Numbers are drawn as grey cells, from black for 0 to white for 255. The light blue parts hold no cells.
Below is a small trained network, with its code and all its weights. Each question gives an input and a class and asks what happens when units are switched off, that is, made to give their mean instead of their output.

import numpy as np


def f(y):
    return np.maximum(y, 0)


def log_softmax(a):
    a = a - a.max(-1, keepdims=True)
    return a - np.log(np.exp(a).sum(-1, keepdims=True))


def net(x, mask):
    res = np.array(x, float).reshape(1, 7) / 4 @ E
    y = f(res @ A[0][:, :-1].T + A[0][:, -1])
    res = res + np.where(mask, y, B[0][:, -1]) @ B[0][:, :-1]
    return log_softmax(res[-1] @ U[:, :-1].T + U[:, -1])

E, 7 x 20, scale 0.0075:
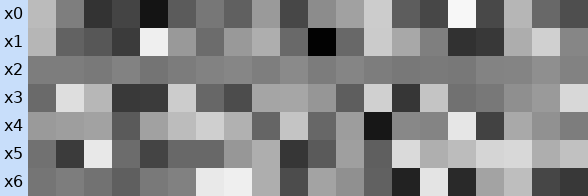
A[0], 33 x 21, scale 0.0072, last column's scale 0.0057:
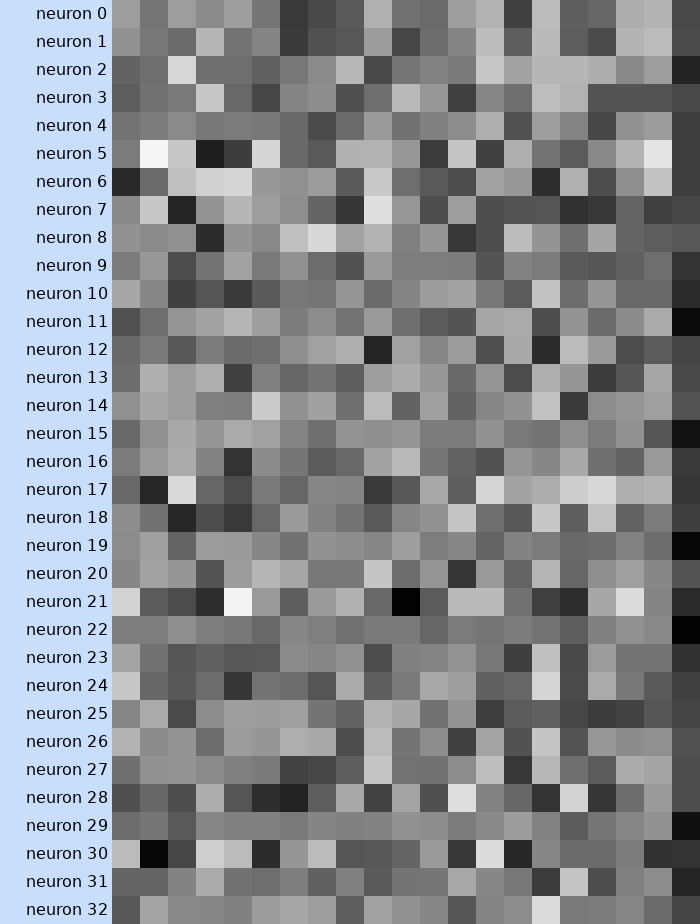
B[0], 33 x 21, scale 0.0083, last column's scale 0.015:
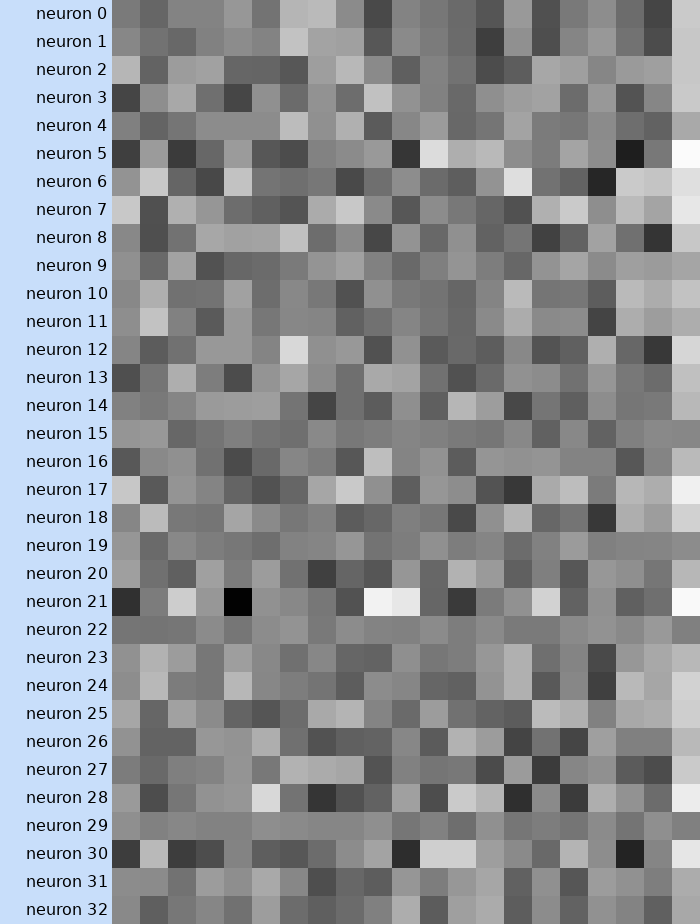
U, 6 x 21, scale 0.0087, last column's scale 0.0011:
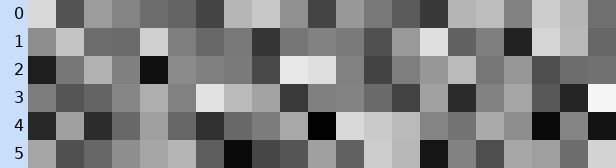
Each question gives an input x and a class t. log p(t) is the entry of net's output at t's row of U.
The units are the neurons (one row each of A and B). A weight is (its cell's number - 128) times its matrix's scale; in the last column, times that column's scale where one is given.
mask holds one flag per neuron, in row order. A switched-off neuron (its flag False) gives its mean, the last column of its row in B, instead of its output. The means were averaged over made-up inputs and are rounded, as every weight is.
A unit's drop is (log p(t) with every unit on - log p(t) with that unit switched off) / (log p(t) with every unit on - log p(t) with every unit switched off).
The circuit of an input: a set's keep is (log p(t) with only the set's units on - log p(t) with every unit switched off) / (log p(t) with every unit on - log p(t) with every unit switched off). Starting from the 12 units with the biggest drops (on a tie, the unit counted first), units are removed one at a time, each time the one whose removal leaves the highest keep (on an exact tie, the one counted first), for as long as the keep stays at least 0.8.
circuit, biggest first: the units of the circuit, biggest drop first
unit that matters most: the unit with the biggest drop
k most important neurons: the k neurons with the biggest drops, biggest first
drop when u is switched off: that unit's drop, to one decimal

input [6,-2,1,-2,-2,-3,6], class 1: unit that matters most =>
neuron 18
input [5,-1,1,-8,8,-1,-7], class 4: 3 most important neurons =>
[neuron 30; neuron 28; neuron 12]
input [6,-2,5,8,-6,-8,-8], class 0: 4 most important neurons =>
[neuron 7; neuron 25; neuron 30; neuron 12]
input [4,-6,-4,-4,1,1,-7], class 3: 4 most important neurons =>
[neuron 21; neuron 27; neuron 1; neuron 0]
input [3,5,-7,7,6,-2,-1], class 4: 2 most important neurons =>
[neuron 5; neuron 28]
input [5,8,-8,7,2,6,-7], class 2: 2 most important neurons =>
[neuron 21; neuron 30]
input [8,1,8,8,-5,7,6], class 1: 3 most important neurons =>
[neuron 18; neuron 24; neuron 30]
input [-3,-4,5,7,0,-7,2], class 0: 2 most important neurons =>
[neuron 7; neuron 25]
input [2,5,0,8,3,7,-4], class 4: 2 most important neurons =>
[neuron 5; neuron 7]
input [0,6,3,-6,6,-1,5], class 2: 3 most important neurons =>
[neuron 21; neuron 5; neuron 28]
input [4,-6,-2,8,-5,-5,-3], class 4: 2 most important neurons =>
[neuron 5; neuron 21]
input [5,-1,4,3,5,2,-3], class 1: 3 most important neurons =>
[neuron 28; neuron 24; neuron 18]
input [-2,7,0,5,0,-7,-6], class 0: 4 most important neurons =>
[neuron 7; neuron 25; neuron 3; neuron 13]
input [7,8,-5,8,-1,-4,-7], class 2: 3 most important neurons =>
[neuron 21; neuron 30; neuron 6]
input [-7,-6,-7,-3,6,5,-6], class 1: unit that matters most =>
neuron 6
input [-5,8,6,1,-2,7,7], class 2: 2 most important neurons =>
[neuron 21; neuron 7]
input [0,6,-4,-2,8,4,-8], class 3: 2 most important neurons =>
[neuron 0; neuron 1]
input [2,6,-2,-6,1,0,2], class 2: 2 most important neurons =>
[neuron 21; neuron 5]
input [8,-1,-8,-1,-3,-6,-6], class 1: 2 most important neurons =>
[neuron 24; neuron 18]
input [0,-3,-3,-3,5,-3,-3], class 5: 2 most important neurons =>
[neuron 21; neuron 5]
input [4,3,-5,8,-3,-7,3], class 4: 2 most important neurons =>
[neuron 5; neuron 17]
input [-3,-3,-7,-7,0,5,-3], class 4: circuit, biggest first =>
[neuron 30]
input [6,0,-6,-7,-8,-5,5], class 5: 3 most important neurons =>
[neuron 28; neuron 5; neuron 12]
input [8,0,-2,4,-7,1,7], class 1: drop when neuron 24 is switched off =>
0.1
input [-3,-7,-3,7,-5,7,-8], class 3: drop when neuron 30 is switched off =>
0.1
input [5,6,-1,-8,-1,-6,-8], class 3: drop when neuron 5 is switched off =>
0.5
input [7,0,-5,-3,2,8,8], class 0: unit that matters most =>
neuron 17
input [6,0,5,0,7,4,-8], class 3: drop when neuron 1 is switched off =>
0.4
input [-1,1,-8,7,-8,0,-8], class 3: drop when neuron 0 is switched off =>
0.5
